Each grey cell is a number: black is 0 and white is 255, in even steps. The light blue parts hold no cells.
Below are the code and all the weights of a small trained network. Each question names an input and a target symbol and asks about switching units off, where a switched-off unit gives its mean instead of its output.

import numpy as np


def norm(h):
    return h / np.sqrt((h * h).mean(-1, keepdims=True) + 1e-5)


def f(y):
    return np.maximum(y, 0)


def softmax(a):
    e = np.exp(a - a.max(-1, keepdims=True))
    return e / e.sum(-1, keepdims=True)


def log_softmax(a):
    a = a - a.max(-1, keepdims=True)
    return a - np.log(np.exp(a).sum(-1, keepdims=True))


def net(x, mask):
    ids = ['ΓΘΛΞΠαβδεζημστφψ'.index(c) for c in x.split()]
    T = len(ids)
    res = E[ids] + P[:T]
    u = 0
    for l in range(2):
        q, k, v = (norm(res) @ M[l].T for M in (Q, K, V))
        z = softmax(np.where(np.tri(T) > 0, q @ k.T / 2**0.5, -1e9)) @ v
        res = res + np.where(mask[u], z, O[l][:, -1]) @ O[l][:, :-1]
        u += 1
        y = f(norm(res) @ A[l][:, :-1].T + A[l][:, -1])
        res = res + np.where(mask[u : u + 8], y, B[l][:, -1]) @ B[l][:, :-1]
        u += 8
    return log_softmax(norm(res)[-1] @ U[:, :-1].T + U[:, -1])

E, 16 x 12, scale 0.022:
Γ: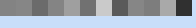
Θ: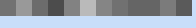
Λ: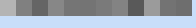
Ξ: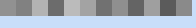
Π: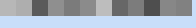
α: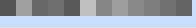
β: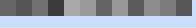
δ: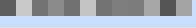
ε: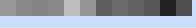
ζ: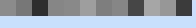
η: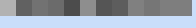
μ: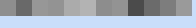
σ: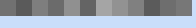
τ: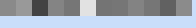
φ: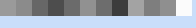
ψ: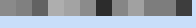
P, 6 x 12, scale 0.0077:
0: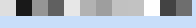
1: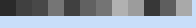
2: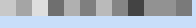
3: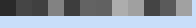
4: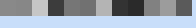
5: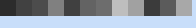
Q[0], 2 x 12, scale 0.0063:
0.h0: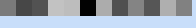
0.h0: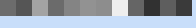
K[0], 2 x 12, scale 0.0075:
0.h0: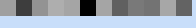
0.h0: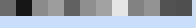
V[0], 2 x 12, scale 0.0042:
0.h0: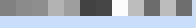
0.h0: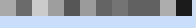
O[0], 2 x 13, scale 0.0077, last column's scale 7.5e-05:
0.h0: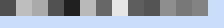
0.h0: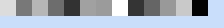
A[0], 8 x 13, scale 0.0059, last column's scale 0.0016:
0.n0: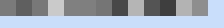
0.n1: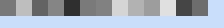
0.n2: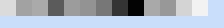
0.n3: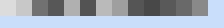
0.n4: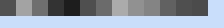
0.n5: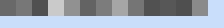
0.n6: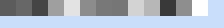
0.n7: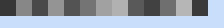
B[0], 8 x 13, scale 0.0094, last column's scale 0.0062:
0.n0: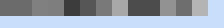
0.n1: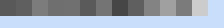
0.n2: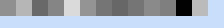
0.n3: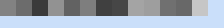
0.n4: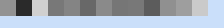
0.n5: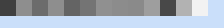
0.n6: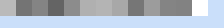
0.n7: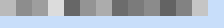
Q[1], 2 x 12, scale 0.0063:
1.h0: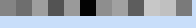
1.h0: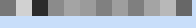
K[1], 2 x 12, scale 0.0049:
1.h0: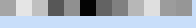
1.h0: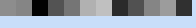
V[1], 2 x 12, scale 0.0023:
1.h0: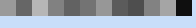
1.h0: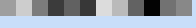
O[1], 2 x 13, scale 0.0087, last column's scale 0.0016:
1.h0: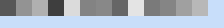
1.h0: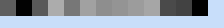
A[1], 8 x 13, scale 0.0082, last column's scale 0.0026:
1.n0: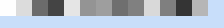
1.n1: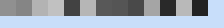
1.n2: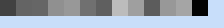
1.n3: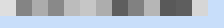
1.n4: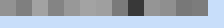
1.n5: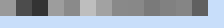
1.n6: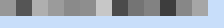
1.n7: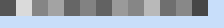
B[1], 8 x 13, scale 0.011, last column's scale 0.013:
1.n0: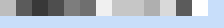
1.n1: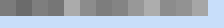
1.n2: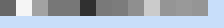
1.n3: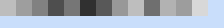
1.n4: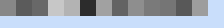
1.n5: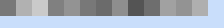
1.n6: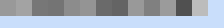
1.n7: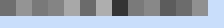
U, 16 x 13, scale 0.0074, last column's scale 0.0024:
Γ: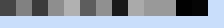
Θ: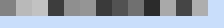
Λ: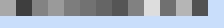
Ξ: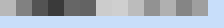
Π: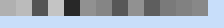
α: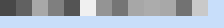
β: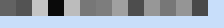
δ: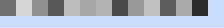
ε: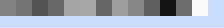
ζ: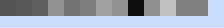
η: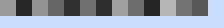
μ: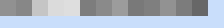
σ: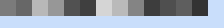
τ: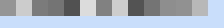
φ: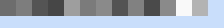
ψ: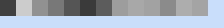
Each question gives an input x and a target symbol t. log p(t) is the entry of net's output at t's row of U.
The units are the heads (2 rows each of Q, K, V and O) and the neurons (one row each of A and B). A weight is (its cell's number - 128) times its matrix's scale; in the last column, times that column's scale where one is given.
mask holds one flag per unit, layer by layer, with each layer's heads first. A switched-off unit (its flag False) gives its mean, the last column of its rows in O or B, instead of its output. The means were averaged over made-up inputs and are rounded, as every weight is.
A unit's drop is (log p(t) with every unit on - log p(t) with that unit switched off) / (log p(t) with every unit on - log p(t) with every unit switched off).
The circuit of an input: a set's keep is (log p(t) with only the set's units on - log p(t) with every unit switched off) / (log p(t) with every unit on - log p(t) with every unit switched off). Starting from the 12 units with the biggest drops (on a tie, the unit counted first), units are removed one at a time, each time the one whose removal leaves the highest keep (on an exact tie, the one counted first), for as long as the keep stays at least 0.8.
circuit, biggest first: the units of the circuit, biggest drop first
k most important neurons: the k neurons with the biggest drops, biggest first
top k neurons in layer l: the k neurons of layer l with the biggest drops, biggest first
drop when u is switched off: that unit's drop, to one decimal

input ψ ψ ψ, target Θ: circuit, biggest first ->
(0.h0 1.n0 0.n6 0.n1)
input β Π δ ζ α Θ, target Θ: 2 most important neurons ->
(1.n0 1.n5)
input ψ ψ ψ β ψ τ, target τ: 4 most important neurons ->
(1.n0 0.n0 1.n5 0.n6)
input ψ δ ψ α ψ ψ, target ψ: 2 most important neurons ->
(1.n2 1.n0)
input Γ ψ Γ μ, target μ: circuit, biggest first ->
(1.n0 0.n7)
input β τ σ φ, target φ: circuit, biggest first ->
(1.n0 1.n3)
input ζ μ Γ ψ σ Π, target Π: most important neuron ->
(1.n0)
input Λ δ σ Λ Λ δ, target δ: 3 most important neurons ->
(1.n0 0.n0 0.n6)
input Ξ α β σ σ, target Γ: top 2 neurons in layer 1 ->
(1.n0 1.n3)
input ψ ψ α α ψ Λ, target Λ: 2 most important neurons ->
(1.n0 1.n1)
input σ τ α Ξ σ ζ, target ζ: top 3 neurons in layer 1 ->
(1.n0 1.n3 1.n5)
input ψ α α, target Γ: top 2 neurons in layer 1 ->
(1.n0 1.n4)
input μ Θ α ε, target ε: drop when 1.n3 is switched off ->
0.1
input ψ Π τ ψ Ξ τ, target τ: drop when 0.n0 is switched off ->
0.5
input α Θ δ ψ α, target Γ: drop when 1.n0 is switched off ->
0.3
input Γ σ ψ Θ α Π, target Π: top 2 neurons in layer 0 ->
(0.n7 0.n3)
